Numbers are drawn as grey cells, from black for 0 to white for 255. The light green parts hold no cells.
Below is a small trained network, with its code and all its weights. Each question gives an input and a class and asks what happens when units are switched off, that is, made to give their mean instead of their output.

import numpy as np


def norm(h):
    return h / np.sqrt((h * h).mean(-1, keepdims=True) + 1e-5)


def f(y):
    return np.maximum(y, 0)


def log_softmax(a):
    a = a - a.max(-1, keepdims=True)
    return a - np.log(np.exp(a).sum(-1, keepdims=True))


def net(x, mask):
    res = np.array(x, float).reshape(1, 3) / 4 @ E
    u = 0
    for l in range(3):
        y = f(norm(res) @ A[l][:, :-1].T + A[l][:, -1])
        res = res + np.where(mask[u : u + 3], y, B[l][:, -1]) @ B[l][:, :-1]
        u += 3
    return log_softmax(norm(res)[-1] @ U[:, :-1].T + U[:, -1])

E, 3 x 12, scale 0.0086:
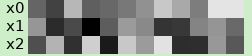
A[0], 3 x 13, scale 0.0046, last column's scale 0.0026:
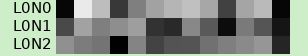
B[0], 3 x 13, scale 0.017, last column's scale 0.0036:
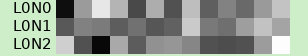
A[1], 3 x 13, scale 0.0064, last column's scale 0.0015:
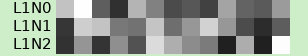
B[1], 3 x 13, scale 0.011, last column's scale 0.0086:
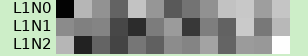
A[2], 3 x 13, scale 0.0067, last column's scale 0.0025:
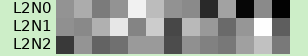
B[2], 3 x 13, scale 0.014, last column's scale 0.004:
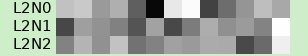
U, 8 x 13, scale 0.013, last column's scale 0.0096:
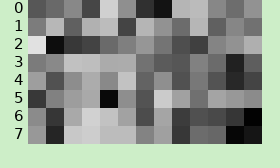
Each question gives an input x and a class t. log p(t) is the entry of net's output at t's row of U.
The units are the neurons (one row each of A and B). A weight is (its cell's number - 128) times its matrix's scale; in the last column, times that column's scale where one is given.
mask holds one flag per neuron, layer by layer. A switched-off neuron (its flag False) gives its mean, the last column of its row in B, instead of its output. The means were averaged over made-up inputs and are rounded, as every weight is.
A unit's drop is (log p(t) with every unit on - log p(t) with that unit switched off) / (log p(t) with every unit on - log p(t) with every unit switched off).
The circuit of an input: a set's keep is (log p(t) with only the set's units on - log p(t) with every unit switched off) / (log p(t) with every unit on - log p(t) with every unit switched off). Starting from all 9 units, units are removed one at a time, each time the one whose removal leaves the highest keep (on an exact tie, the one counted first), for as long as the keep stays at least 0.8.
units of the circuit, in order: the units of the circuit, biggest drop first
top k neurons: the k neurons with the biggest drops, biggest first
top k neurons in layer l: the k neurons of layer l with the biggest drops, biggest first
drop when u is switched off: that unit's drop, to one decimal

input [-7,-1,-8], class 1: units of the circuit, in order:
(L2N0; L1N2)
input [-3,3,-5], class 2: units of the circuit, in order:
(L0N2)
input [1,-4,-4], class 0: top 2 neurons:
(L0N2; L0N0)
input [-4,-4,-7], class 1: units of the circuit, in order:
(L1N2; L2N0)
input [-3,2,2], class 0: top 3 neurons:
(L0N2; L1N0; L0N0)
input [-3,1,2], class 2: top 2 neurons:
(L1N2; L2N1)
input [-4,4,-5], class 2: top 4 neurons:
(L0N2; L0N0; L2N2; L2N1)
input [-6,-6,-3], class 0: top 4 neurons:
(L0N2; L1N1; L2N0; L0N0)
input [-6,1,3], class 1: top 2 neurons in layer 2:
(L2N2; L2N1)
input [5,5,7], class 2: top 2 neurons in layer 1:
(L1N2; L1N0)
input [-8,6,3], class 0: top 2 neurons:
(L1N0; L0N2)
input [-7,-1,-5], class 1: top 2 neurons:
(L2N0; L1N2)
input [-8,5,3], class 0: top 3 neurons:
(L1N0; L0N2; L1N2)
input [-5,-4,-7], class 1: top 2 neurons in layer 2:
(L2N0; L2N1)
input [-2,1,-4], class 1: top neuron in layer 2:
(L2N0)
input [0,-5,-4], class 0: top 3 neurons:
(L0N2; L0N0; L2N0)
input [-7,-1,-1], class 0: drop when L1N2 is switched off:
-0.1
